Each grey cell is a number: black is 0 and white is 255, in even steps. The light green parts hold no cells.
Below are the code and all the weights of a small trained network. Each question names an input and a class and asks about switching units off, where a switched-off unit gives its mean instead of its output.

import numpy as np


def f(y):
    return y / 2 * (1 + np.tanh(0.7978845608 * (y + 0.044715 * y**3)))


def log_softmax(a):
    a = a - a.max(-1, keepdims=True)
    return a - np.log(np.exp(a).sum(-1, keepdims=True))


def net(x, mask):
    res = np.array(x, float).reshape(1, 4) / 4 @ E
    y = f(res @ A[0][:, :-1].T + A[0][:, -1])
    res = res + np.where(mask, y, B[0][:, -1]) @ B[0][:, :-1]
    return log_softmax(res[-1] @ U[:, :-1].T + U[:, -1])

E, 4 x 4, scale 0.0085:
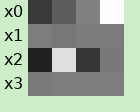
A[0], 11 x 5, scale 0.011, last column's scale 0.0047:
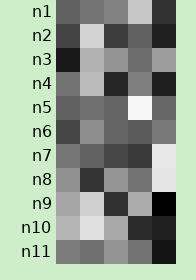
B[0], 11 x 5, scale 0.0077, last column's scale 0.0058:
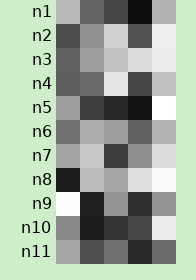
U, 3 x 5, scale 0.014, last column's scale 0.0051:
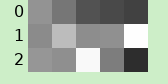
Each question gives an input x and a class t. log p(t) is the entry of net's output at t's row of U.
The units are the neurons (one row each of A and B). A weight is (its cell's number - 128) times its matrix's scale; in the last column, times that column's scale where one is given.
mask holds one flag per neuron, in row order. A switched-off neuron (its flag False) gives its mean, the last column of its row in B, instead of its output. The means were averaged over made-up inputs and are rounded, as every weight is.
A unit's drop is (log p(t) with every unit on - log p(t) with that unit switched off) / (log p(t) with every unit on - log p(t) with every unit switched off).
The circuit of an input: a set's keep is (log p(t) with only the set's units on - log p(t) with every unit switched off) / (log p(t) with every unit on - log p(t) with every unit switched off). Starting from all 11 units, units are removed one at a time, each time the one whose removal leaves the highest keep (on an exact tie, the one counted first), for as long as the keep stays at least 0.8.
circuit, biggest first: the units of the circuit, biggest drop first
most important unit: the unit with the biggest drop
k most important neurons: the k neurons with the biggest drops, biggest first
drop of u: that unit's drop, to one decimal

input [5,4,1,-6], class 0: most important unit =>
n5
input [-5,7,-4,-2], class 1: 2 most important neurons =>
[n5; n8]
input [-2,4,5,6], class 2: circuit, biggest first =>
[n2; n4; n5]
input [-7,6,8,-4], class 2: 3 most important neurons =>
[n2; n4; n3]
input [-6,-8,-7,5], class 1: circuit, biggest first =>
[n8; n4; n2]
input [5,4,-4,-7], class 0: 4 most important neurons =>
[n5; n3; n1; n2]
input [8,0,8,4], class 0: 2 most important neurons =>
[n5; n1]
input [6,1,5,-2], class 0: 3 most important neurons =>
[n5; n1; n8]
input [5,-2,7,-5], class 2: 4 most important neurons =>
[n3; n2; n4; n10]
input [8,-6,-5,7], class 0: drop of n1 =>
0.1
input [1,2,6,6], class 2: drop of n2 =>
0.2
